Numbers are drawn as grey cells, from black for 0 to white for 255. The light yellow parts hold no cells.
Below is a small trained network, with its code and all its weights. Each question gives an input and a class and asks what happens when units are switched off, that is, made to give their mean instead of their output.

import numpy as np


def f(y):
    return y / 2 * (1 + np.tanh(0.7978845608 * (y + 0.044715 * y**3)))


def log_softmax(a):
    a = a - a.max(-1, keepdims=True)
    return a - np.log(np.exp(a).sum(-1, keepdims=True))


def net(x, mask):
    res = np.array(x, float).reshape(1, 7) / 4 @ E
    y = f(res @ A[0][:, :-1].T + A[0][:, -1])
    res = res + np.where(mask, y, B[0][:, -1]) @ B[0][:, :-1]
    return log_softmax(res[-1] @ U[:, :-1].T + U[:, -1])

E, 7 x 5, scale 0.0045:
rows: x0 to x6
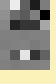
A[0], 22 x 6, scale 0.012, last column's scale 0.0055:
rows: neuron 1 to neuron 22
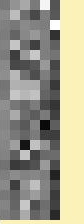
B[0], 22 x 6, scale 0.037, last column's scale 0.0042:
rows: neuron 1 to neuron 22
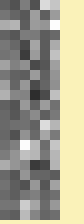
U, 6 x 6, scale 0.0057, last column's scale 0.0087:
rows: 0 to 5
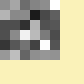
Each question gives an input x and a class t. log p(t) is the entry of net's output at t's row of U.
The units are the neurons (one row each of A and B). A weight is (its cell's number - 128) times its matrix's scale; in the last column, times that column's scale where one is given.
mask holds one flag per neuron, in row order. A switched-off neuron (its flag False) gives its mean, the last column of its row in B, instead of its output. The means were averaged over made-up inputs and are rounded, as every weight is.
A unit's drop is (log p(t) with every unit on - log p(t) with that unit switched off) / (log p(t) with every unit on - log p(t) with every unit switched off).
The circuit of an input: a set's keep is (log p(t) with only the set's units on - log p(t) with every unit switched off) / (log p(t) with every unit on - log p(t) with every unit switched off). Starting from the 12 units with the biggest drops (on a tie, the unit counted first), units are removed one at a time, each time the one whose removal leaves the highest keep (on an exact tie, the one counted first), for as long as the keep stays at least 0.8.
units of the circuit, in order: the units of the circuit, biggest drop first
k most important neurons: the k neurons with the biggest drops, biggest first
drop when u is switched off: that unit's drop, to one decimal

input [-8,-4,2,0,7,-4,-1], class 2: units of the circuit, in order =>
neuron 6; neuron 19
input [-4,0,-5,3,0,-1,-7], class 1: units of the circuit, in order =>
neuron 10
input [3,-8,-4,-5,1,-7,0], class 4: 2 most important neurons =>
neuron 1; neuron 16
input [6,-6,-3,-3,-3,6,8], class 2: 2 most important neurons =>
neuron 5; neuron 2
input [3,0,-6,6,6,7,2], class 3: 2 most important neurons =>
neuron 16; neuron 21
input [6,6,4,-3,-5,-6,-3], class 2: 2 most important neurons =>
neuron 5; neuron 2
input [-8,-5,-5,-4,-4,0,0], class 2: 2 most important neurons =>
neuron 6; neuron 19
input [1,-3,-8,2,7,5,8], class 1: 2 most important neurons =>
neuron 10; neuron 9
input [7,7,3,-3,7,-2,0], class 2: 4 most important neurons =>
neuron 5; neuron 2; neuron 8; neuron 1
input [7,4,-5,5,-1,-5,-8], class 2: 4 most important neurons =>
neuron 5; neuron 2; neuron 8; neuron 12
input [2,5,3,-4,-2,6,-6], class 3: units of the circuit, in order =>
neuron 16; neuron 21
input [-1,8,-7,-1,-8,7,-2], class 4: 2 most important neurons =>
neuron 13; neuron 14
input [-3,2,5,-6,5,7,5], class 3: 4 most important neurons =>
neuron 16; neuron 21; neuron 10; neuron 22
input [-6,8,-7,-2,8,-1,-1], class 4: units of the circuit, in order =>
neuron 13
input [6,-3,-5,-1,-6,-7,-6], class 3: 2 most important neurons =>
neuron 15; neuron 6
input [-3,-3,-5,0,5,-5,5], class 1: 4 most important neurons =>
neuron 10; neuron 9; neuron 16; neuron 13
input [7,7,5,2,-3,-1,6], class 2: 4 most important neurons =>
neuron 5; neuron 2; neuron 8; neuron 1
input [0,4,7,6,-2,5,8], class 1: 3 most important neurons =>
neuron 17; neuron 7; neuron 15
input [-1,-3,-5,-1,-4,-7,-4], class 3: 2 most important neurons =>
neuron 15; neuron 17
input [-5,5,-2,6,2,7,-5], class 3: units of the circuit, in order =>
neuron 16
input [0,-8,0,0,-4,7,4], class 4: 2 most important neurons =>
neuron 1; neuron 15
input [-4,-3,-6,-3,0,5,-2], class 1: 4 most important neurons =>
neuron 10; neuron 9; neuron 15; neuron 13
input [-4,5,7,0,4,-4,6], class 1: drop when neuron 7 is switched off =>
0.4
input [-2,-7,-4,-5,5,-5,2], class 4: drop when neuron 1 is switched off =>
1.0
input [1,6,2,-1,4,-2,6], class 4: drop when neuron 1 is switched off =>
-0.1
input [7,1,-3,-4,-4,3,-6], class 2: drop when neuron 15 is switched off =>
0.0
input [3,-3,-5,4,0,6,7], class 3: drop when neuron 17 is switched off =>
0.3
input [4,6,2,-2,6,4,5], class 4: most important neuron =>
neuron 13
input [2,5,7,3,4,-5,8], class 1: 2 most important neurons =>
neuron 17; neuron 7
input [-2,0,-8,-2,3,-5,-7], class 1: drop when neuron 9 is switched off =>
0.1
